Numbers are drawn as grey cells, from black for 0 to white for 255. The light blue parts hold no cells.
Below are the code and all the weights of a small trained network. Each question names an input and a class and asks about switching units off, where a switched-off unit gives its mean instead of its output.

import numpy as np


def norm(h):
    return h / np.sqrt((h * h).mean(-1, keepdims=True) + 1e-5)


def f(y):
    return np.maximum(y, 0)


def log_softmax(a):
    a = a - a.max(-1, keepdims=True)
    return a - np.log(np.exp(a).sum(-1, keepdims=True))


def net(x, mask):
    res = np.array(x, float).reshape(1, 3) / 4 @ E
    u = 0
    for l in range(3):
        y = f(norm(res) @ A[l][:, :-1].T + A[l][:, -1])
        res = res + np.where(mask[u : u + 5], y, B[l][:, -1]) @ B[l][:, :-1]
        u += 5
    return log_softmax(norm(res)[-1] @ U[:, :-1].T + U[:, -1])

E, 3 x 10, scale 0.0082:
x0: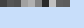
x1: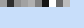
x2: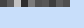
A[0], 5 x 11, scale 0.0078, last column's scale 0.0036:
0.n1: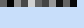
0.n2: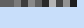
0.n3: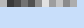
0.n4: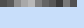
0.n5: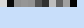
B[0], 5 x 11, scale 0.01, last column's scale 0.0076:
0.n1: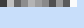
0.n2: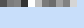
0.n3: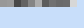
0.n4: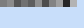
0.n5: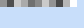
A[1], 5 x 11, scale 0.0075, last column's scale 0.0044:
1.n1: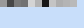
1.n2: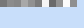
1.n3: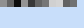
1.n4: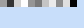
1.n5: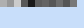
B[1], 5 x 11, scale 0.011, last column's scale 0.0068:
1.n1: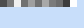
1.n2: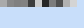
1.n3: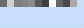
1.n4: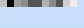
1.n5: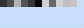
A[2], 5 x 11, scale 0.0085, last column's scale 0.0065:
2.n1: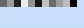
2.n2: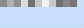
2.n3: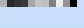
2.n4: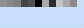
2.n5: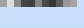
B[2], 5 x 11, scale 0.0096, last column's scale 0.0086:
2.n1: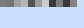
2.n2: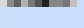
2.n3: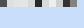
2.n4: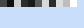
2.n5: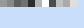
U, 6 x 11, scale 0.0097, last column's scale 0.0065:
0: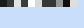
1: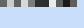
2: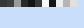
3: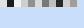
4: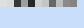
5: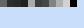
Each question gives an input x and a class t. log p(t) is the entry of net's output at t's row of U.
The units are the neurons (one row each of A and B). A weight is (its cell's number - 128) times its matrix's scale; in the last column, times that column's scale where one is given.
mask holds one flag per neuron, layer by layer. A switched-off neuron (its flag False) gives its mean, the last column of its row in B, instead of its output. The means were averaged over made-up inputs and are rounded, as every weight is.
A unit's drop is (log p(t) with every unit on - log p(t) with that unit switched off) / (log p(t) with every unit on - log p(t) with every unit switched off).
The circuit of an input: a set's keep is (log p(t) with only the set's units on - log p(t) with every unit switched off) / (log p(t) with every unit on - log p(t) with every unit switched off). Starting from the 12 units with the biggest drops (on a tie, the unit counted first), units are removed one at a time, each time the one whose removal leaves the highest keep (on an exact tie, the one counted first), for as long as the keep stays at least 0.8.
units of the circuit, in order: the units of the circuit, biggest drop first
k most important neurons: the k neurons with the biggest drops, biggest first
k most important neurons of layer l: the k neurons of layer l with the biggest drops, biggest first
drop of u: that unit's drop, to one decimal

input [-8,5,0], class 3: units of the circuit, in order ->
[1.n2, 2.n4]
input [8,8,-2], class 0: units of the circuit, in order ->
[1.n1]
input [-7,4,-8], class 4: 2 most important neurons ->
[0.n3, 0.n5]
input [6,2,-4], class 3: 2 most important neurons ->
[0.n5, 1.n4]
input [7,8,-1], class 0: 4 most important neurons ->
[0.n2, 0.n1, 1.n1, 0.n4]
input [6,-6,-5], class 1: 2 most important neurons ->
[0.n5, 1.n3]
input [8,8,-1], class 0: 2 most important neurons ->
[0.n2, 0.n1]
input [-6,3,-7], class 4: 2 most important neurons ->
[0.n3, 0.n5]
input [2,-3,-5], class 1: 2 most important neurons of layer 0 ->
[0.n5, 0.n1]
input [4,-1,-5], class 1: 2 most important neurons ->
[0.n5, 0.n2]
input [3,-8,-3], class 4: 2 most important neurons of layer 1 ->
[1.n5, 1.n4]
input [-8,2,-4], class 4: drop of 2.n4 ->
0.1
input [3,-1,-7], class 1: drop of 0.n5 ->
0.2
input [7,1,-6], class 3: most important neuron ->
[1.n4]
